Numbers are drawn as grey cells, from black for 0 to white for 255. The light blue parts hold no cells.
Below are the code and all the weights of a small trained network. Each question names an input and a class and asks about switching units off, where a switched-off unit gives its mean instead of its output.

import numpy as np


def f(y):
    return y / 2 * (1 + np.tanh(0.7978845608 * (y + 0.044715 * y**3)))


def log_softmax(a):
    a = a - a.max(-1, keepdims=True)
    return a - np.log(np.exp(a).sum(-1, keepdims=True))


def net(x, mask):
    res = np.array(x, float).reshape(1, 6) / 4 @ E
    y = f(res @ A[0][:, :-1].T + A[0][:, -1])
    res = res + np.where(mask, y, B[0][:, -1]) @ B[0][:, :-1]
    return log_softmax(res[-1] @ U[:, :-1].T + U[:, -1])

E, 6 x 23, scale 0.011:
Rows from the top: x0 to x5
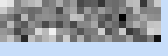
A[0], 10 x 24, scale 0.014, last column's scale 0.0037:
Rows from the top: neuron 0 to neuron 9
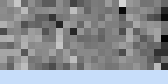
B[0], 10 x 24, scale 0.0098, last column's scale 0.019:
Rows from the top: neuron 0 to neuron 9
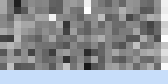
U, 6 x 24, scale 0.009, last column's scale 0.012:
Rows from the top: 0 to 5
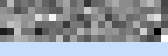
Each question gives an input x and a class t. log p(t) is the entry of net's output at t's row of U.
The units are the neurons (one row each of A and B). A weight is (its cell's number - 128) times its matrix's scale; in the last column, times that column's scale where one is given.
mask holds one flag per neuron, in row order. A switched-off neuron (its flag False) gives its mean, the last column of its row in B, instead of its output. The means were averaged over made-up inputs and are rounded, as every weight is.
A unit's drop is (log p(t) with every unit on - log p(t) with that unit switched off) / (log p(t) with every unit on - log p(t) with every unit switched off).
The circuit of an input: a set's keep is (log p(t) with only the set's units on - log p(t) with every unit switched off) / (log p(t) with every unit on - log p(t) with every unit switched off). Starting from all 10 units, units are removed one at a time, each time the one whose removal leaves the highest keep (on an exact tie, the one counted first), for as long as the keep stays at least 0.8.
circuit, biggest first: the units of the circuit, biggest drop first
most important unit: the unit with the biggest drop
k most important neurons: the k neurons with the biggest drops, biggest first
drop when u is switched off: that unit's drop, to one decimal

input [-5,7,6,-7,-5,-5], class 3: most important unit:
neuron 8
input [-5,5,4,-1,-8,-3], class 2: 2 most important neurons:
neuron 2; neuron 5
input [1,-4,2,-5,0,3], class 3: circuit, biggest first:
neuron 6; neuron 8
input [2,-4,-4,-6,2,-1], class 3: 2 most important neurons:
neuron 6; neuron 1
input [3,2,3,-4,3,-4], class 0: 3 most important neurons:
neuron 2; neuron 3; neuron 4
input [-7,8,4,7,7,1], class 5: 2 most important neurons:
neuron 3; neuron 2
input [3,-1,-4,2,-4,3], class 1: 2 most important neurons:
neuron 0; neuron 9
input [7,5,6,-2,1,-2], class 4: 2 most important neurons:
neuron 5; neuron 0
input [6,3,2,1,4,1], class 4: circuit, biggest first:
neuron 5; neuron 2
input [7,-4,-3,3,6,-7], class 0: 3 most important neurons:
neuron 9; neuron 2; neuron 3
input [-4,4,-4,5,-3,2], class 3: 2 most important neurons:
neuron 5; neuron 3
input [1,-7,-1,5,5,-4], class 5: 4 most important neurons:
neuron 2; neuron 4; neuron 6; neuron 8
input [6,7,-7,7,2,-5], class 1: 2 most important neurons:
neuron 0; neuron 4
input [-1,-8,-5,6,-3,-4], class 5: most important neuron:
neuron 4
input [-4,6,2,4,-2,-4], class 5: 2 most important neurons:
neuron 3; neuron 5
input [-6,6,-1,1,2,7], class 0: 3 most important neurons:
neuron 7; neuron 5; neuron 4
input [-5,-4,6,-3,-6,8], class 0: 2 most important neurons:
neuron 7; neuron 5
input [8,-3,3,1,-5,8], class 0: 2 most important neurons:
neuron 7; neuron 3
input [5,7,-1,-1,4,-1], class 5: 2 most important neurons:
neuron 2; neuron 3
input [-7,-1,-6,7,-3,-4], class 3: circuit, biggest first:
neuron 5
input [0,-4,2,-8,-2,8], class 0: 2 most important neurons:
neuron 7; neuron 4
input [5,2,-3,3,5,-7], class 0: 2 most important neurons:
neuron 9; neuron 2
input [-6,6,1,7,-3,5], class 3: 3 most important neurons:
neuron 3; neuron 5; neuron 9
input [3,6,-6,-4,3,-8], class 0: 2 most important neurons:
neuron 9; neuron 1
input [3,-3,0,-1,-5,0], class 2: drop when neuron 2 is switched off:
0.8
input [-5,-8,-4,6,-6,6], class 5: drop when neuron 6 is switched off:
0.1
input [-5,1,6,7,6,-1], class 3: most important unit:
neuron 2
